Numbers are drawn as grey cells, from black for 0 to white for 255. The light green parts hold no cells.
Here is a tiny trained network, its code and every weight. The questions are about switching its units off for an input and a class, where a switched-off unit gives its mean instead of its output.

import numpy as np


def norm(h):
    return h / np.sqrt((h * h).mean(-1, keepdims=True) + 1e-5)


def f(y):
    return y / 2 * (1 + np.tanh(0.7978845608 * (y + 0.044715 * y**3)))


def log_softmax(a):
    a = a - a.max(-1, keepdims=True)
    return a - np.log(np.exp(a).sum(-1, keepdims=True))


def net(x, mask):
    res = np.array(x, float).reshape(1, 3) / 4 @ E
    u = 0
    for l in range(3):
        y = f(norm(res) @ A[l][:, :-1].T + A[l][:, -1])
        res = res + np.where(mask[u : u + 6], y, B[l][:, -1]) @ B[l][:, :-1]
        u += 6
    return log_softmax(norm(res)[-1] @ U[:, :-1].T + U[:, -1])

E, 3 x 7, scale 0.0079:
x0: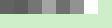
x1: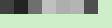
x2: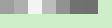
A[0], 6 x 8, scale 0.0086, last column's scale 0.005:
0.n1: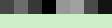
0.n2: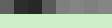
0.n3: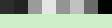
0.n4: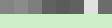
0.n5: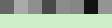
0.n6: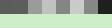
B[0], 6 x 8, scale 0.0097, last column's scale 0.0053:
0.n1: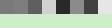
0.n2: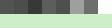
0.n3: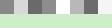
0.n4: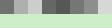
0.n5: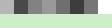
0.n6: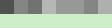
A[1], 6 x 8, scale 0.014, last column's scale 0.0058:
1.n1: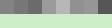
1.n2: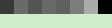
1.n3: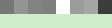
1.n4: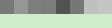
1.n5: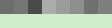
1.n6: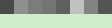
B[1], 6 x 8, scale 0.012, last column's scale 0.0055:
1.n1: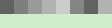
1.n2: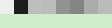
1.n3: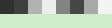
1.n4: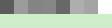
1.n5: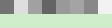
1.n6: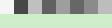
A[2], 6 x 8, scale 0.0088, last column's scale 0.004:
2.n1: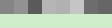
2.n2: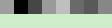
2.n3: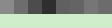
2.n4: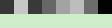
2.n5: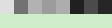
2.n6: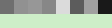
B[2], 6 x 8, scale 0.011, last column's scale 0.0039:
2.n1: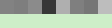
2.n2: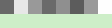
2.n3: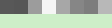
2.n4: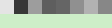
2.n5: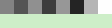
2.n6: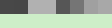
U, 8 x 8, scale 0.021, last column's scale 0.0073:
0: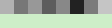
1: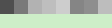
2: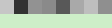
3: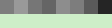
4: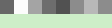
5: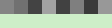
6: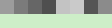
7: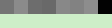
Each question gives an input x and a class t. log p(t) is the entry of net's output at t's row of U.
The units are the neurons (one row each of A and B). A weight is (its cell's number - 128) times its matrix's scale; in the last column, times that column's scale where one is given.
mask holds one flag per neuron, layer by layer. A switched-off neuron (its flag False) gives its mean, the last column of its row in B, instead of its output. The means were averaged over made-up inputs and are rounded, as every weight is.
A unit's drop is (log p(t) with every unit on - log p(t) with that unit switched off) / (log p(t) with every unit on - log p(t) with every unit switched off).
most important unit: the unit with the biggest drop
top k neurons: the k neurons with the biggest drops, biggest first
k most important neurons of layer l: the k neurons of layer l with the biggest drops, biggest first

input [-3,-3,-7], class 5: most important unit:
0.n1
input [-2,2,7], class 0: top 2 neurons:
0.n3; 2.n5
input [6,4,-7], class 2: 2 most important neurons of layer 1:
1.n2; 1.n6
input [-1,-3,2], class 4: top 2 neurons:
0.n3; 1.n6
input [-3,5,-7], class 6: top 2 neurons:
1.n5; 1.n3
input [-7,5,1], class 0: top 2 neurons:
0.n5; 2.n5
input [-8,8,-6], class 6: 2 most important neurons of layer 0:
0.n3; 0.n4
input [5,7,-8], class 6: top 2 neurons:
0.n2; 1.n3
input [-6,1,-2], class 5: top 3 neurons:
0.n1; 1.n6; 1.n2
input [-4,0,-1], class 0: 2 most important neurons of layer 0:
0.n5; 0.n2
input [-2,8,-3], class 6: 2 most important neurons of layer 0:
0.n2; 0.n1
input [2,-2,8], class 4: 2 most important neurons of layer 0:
0.n3; 0.n5
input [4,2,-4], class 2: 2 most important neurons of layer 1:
1.n2; 1.n6
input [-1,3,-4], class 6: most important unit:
1.n5
